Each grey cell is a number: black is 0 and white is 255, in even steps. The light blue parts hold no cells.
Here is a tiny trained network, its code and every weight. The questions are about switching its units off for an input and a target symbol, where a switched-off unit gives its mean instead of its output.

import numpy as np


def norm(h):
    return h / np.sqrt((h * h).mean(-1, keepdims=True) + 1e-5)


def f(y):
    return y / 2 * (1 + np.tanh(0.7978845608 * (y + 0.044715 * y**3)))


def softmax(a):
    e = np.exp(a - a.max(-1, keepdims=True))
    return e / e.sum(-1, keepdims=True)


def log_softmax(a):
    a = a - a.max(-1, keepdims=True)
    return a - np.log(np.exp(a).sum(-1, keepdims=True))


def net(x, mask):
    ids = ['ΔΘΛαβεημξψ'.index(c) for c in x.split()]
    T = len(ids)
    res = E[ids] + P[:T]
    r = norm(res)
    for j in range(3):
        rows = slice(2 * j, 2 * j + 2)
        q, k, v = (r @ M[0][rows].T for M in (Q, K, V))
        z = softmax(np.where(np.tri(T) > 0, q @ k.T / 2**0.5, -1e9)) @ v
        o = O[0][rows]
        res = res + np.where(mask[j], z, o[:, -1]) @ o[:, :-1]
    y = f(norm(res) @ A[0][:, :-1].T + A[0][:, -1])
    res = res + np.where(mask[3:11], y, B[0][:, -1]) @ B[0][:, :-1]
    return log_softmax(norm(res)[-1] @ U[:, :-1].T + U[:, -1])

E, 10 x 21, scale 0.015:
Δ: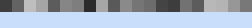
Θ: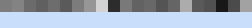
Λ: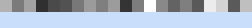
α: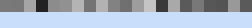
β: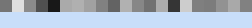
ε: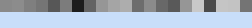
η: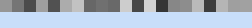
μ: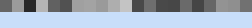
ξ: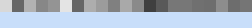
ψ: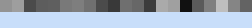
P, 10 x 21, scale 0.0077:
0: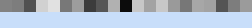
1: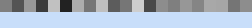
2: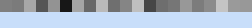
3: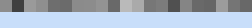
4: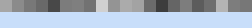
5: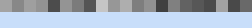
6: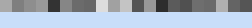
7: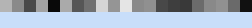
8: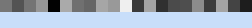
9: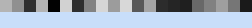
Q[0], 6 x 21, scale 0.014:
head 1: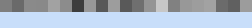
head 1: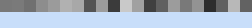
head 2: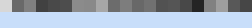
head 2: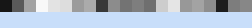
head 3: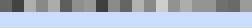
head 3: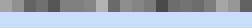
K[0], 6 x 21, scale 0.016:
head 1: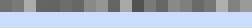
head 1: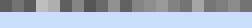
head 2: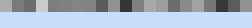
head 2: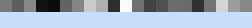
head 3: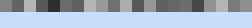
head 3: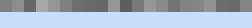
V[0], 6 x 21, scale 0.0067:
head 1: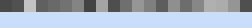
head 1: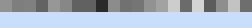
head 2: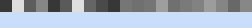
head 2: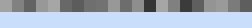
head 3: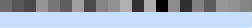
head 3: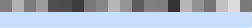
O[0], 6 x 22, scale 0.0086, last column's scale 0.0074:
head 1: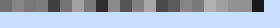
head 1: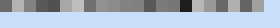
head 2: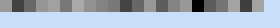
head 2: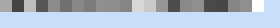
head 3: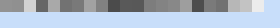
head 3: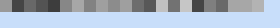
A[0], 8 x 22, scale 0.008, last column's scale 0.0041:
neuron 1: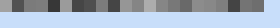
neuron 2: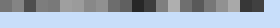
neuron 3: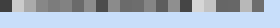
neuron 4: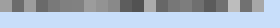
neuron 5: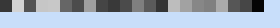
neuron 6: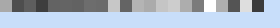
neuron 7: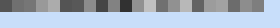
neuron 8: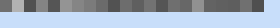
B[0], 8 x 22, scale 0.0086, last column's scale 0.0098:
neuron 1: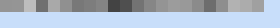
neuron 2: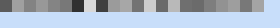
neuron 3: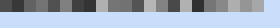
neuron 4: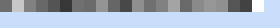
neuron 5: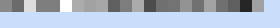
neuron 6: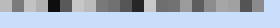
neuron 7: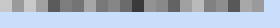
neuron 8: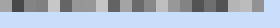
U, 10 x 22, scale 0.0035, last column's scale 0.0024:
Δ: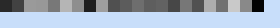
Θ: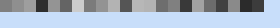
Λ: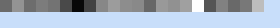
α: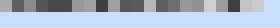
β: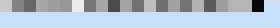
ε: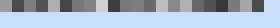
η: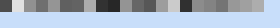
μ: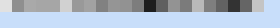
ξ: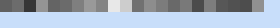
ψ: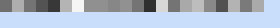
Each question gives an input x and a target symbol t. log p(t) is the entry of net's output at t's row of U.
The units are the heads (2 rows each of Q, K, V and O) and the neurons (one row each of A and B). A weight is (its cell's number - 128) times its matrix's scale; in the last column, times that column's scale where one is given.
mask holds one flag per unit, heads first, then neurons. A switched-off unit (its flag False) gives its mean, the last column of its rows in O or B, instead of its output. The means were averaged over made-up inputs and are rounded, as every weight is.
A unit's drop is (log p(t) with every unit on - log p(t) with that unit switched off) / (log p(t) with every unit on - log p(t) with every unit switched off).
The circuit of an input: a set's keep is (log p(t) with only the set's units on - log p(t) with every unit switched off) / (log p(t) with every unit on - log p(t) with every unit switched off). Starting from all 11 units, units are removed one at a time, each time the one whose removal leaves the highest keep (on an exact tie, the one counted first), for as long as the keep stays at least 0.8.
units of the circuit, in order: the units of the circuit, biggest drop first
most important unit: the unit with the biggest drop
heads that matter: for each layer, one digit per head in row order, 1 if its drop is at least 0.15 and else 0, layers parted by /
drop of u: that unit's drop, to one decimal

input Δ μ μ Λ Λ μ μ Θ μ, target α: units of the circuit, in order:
[head 1]
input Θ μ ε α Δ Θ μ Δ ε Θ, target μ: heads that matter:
111
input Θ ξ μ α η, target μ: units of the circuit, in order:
[head 3; neuron 5; head 2]
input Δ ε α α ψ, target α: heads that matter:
100
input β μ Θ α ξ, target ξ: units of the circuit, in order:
[head 2; head 3]
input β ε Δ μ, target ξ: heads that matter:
011
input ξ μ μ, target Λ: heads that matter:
011
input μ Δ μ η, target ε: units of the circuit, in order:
[head 1; head 3]
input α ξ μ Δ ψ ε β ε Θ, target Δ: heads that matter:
111
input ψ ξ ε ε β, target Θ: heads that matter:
011
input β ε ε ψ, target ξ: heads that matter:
011
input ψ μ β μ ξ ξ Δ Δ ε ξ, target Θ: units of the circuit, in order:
[head 2; head 1; head 3]
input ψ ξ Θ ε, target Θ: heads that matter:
110
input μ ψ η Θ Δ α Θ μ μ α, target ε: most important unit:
head 1
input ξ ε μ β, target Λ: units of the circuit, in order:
[head 2; head 3]
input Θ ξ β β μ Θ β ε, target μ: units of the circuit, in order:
[head 3; neuron 5; head 2; head 1]
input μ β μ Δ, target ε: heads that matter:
100
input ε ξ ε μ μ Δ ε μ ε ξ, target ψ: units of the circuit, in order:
[head 3; head 1]
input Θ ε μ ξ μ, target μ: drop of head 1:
0.2
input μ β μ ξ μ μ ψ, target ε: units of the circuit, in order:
[head 1]
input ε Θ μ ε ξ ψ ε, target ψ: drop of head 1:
0.2
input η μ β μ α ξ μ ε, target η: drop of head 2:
0.4
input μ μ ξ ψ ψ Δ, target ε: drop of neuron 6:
0.0
